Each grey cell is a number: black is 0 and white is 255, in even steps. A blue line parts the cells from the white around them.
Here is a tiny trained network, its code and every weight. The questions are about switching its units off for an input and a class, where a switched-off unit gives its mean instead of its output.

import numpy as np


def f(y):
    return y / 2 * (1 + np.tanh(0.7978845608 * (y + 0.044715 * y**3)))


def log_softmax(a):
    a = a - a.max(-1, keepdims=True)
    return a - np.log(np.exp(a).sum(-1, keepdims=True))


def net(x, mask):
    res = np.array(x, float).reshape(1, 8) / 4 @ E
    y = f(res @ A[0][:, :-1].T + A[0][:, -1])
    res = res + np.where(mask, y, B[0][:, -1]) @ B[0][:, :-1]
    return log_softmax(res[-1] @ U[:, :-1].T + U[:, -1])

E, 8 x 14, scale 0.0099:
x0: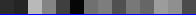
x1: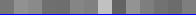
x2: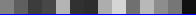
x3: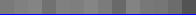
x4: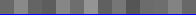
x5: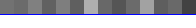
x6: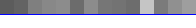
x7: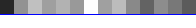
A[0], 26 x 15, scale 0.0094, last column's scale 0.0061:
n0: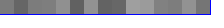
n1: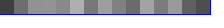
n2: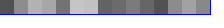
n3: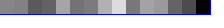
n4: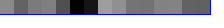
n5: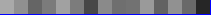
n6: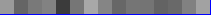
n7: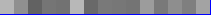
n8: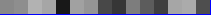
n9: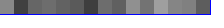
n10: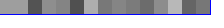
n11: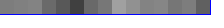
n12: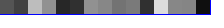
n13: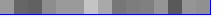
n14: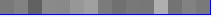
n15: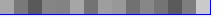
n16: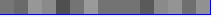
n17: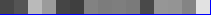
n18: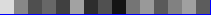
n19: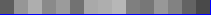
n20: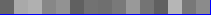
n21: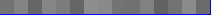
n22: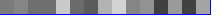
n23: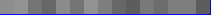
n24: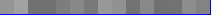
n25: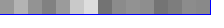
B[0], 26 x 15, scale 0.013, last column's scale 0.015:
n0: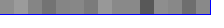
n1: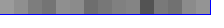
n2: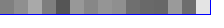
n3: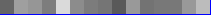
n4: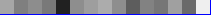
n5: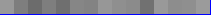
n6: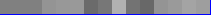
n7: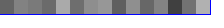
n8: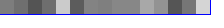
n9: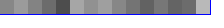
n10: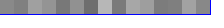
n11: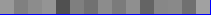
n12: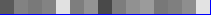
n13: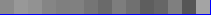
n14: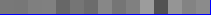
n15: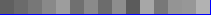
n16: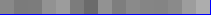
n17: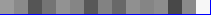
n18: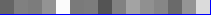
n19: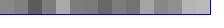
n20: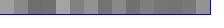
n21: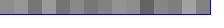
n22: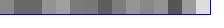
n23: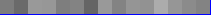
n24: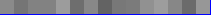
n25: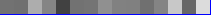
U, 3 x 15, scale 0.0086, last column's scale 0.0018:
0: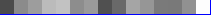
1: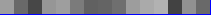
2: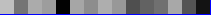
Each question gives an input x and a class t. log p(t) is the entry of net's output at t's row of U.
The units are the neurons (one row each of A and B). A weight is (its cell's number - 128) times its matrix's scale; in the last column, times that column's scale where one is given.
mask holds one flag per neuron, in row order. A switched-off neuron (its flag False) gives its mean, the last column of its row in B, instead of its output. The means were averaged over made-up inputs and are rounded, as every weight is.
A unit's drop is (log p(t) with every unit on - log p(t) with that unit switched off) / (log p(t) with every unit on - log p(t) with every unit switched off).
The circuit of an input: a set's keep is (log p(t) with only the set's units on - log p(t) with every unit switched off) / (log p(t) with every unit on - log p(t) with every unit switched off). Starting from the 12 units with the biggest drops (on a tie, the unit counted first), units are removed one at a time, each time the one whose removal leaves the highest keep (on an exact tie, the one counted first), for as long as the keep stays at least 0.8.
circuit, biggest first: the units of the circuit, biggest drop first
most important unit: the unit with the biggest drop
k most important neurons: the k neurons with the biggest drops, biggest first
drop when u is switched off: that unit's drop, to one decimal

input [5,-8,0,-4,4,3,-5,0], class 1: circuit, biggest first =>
(n17)
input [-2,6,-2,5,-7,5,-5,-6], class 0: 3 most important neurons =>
(n18; n17; n22)
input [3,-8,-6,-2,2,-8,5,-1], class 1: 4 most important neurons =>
(n8; n17; n3; n25)
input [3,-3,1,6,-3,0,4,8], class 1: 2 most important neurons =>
(n17; n18)
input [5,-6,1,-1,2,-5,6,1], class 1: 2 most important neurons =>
(n17; n2)
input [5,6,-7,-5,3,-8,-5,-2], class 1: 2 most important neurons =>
(n8; n17)
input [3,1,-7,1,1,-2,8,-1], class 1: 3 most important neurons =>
(n8; n17; n3)
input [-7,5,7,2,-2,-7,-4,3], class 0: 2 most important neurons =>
(n3; n17)
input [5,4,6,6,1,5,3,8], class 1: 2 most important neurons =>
(n17; n22)
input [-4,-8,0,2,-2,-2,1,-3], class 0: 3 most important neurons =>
(n17; n8; n18)
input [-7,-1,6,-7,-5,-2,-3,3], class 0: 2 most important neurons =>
(n3; n17)
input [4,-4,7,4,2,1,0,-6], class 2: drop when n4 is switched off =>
0.7
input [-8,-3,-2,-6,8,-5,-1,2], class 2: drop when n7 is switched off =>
0.0
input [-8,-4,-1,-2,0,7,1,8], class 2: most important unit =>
n25
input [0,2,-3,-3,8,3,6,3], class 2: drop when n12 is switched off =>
0.2
